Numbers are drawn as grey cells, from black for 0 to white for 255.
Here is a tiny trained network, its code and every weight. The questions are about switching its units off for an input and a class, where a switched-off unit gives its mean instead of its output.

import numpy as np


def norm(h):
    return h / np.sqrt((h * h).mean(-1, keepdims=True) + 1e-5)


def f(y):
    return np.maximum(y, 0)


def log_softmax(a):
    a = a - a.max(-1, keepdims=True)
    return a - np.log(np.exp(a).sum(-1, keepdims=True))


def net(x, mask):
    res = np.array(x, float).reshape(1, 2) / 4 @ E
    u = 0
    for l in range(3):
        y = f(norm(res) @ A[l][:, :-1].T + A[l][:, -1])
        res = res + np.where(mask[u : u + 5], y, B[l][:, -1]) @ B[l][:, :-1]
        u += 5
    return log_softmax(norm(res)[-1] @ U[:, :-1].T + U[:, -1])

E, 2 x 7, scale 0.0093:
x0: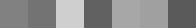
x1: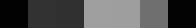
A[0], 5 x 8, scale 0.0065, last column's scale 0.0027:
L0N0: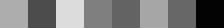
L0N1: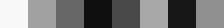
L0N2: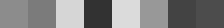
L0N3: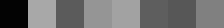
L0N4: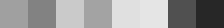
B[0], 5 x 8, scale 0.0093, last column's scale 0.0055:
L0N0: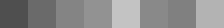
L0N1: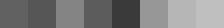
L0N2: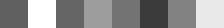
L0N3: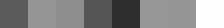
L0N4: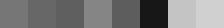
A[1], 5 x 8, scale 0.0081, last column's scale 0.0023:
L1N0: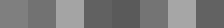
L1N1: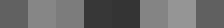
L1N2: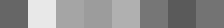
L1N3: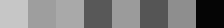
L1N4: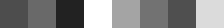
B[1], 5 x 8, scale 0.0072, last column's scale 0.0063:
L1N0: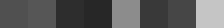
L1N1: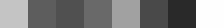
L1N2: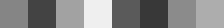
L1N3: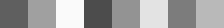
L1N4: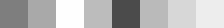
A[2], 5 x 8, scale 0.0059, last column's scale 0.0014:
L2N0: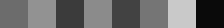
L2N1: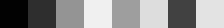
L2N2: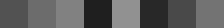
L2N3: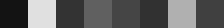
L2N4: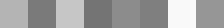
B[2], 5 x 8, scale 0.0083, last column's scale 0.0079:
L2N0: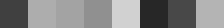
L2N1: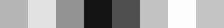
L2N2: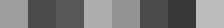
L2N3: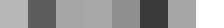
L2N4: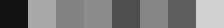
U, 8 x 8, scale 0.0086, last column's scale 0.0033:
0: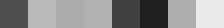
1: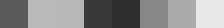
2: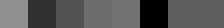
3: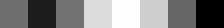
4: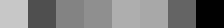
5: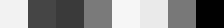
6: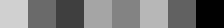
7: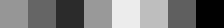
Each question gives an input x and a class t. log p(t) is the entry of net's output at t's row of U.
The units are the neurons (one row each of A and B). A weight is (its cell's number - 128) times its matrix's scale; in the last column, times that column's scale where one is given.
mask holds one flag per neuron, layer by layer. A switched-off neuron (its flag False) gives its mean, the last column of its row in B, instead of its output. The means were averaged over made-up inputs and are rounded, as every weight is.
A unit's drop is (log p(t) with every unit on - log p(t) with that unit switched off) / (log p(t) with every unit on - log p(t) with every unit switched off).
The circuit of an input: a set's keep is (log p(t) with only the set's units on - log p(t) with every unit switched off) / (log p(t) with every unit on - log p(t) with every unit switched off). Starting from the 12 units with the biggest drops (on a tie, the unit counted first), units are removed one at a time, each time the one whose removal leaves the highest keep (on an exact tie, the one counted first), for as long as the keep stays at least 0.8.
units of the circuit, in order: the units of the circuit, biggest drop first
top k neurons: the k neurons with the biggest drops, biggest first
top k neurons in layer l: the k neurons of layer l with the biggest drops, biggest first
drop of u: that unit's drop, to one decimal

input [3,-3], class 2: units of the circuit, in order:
(L1N4; L1N0; L2N2)
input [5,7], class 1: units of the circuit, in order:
(L2N1)
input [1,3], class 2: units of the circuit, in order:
(L2N2; L2N4)
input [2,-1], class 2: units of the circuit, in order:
(L1N4; L2N2)
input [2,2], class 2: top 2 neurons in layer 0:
(L0N3; L0N0)
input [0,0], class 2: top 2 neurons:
(L0N0; L0N2)
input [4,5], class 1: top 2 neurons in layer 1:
(L1N4; L1N0)
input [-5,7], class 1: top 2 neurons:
(L2N1; L1N4)
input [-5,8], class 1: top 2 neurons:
(L2N1; L1N4)
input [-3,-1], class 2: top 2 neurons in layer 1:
(L1N4; L1N3)
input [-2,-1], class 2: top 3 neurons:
(L1N4; L0N2; L0N0)
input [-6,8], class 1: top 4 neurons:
(L2N1; L1N4; L0N2; L0N4)
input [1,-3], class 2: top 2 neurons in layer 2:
(L2N2; L2N1)
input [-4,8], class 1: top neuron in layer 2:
(L2N1)
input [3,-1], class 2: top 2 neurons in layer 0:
(L0N1; L0N4)
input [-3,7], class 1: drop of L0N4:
0.1
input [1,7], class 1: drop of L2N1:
0.2
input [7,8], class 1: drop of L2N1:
0.6
